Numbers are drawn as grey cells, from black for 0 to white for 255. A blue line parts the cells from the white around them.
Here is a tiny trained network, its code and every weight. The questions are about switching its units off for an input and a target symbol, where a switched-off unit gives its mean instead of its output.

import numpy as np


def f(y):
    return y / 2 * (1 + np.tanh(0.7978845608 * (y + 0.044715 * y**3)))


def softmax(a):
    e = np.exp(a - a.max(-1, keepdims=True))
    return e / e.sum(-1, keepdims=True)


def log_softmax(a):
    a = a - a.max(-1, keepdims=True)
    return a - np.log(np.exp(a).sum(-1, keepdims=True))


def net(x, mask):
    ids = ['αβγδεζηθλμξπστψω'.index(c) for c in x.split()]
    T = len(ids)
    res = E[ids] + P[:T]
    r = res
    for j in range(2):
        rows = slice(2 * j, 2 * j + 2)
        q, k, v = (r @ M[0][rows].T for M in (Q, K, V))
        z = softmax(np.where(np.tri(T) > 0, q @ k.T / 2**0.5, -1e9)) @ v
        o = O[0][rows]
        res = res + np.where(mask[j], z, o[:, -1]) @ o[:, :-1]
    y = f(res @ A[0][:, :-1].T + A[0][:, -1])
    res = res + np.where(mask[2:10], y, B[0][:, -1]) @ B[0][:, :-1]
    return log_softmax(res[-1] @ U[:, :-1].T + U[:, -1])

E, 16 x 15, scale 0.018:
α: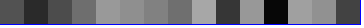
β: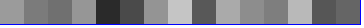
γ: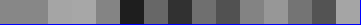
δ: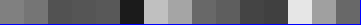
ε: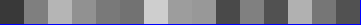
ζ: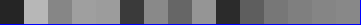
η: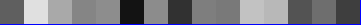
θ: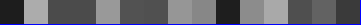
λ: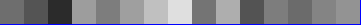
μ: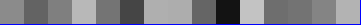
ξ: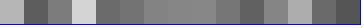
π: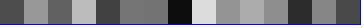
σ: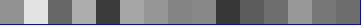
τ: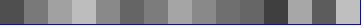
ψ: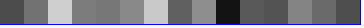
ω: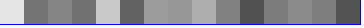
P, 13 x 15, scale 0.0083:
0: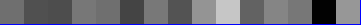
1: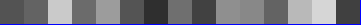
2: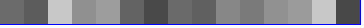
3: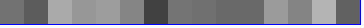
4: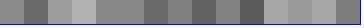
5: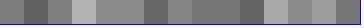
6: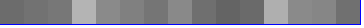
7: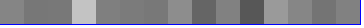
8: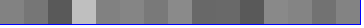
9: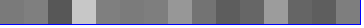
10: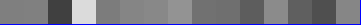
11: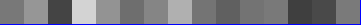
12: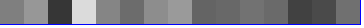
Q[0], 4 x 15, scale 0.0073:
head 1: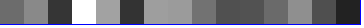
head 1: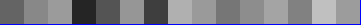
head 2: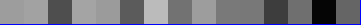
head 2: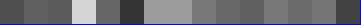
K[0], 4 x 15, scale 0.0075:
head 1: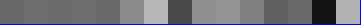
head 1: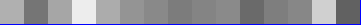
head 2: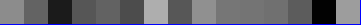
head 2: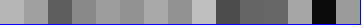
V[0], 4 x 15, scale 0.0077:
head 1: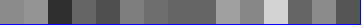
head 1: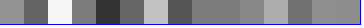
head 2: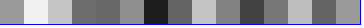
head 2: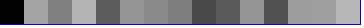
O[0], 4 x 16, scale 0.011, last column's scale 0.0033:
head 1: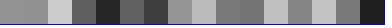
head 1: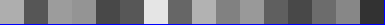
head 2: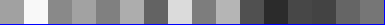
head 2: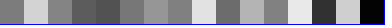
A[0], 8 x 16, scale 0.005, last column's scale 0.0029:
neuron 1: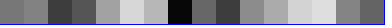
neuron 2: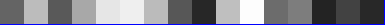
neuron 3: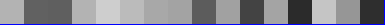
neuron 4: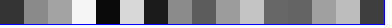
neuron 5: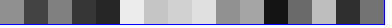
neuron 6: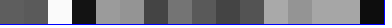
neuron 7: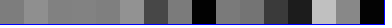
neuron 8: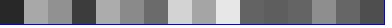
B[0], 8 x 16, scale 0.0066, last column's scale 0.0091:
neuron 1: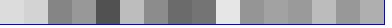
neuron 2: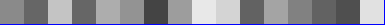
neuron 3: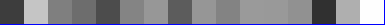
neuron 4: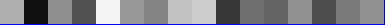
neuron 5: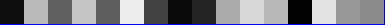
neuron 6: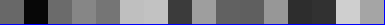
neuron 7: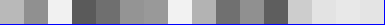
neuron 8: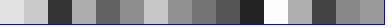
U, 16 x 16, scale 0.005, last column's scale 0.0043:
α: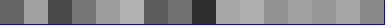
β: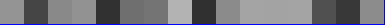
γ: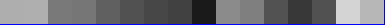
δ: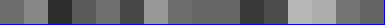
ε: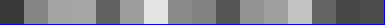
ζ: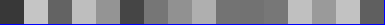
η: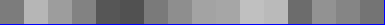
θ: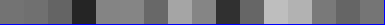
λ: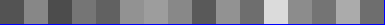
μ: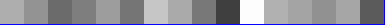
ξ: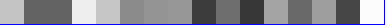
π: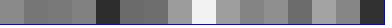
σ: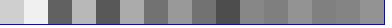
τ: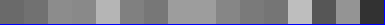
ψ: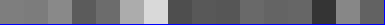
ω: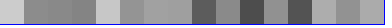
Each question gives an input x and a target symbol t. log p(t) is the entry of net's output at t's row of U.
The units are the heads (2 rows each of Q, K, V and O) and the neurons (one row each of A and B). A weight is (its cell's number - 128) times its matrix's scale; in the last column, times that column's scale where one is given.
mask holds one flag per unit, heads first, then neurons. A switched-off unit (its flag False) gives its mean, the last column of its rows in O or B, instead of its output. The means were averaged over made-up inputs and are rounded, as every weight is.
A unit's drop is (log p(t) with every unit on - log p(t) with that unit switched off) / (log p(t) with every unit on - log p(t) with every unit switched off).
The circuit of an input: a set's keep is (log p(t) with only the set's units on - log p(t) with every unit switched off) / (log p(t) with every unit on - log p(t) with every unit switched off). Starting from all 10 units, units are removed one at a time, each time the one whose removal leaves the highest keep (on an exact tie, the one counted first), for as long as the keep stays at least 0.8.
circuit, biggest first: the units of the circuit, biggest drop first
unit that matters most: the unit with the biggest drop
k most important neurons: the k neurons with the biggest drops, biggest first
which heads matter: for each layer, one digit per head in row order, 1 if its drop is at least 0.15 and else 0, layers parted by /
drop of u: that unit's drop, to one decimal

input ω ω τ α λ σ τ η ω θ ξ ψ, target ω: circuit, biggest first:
[head 2; neuron 7]
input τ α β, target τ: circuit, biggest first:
[head 1; head 2; neuron 2]
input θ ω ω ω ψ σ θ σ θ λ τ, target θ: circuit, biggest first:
[head 1; neuron 4]
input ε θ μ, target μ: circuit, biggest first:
[head 2]
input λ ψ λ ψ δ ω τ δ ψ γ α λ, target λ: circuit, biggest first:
[head 2; neuron 7]
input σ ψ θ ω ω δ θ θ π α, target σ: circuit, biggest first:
[head 2; neuron 8]
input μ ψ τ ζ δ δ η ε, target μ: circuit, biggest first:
[head 2; neuron 1]
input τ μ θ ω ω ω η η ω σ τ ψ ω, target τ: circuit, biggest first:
[head 1; neuron 2; head 2]
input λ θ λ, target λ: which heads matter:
11
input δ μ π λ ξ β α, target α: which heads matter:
00
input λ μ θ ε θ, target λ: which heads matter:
11
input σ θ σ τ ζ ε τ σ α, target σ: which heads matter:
01
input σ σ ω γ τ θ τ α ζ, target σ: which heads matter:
01
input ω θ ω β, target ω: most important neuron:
[neuron 7]
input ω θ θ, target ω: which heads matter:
01
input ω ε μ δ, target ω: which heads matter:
01
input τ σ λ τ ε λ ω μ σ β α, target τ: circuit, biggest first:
[head 1; neuron 2]
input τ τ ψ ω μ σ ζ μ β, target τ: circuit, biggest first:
[head 1; neuron 2; head 2]
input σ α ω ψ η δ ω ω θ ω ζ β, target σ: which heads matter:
11
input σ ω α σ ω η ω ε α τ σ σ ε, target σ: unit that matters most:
head 2
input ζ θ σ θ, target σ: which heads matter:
01
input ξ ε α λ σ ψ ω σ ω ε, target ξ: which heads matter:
01
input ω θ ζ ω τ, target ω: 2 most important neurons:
[neuron 7; neuron 4]
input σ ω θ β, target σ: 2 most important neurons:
[neuron 8; neuron 2]
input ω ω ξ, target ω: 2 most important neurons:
[neuron 7; neuron 3]
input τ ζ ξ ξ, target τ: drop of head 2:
0.5
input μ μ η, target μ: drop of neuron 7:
-0.1
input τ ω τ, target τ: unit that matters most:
head 1
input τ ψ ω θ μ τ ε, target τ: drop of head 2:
0.4
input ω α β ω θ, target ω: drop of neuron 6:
0.0
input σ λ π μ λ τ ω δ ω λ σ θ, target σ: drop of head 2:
0.9
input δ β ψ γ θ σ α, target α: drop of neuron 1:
0.2
